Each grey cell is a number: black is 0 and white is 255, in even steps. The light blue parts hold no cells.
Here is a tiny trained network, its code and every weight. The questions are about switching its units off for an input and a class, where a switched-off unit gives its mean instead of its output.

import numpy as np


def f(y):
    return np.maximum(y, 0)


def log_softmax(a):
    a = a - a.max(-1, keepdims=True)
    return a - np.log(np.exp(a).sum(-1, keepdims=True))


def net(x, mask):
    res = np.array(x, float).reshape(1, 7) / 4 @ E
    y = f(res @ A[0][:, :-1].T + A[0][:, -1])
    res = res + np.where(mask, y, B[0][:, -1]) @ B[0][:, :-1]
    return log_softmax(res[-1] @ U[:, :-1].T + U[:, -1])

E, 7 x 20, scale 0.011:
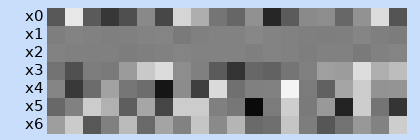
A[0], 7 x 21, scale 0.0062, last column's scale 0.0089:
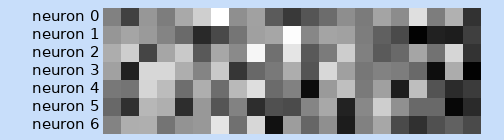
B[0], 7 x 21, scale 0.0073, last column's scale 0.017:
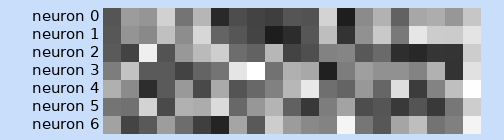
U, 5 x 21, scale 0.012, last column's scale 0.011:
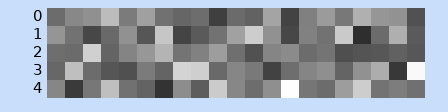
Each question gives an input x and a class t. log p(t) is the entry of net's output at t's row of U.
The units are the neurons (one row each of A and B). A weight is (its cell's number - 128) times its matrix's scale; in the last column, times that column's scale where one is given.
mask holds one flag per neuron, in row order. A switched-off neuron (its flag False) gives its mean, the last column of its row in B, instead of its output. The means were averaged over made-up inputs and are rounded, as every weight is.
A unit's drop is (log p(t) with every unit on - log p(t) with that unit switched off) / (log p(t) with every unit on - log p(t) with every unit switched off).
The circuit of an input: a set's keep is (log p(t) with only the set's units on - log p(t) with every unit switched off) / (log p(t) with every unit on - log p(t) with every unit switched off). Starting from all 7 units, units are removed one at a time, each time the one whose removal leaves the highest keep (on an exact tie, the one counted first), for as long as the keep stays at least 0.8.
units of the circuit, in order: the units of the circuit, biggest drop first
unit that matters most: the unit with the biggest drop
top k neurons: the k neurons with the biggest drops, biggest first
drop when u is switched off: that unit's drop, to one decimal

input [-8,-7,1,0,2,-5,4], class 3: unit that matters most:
neuron 3
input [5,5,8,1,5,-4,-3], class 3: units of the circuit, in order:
(neuron 4; neuron 6)
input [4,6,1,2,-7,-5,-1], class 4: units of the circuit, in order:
(neuron 6; neuron 4)
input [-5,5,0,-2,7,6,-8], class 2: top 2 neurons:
(neuron 5; neuron 6)
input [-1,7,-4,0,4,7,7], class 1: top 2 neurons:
(neuron 4; neuron 5)
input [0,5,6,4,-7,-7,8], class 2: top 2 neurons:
(neuron 2; neuron 4)
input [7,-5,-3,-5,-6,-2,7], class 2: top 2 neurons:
(neuron 2; neuron 3)
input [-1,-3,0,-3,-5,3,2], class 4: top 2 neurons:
(neuron 6; neuron 0)
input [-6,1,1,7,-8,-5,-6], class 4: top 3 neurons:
(neuron 6; neuron 1; neuron 4)
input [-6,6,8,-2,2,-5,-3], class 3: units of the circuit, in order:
(neuron 3; neuron 4)
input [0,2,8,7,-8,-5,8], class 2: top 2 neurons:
(neuron 2; neuron 1)
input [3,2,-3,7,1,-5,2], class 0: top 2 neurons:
(neuron 4; neuron 0)
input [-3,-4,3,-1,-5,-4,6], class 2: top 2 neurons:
(neuron 2; neuron 4)
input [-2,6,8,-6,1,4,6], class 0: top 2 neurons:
(neuron 1; neuron 5)
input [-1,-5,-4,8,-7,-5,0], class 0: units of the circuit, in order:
(neuron 0)
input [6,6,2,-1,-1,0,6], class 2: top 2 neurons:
(neuron 2; neuron 3)
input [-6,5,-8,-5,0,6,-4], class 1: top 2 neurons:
(neuron 4; neuron 0)
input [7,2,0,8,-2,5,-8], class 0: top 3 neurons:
(neuron 0; neuron 2; neuron 3)
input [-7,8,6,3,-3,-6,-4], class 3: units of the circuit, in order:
(neuron 3; neuron 4)
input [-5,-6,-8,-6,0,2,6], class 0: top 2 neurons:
(neuron 1; neuron 5)
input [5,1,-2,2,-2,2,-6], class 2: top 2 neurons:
(neuron 5; neuron 3)
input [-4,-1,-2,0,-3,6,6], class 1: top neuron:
(neuron 4)
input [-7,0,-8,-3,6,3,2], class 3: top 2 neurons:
(neuron 3; neuron 6)
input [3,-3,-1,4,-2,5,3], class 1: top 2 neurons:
(neuron 4; neuron 1)
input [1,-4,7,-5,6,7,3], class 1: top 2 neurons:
(neuron 4; neuron 6)
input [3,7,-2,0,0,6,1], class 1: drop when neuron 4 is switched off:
0.6
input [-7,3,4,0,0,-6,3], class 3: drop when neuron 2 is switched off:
0.0
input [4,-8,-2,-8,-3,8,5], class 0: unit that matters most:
neuron 1
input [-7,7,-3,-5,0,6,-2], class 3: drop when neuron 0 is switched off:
0.1
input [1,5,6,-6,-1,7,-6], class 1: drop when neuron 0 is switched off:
0.2
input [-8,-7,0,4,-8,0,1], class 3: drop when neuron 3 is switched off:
1.4
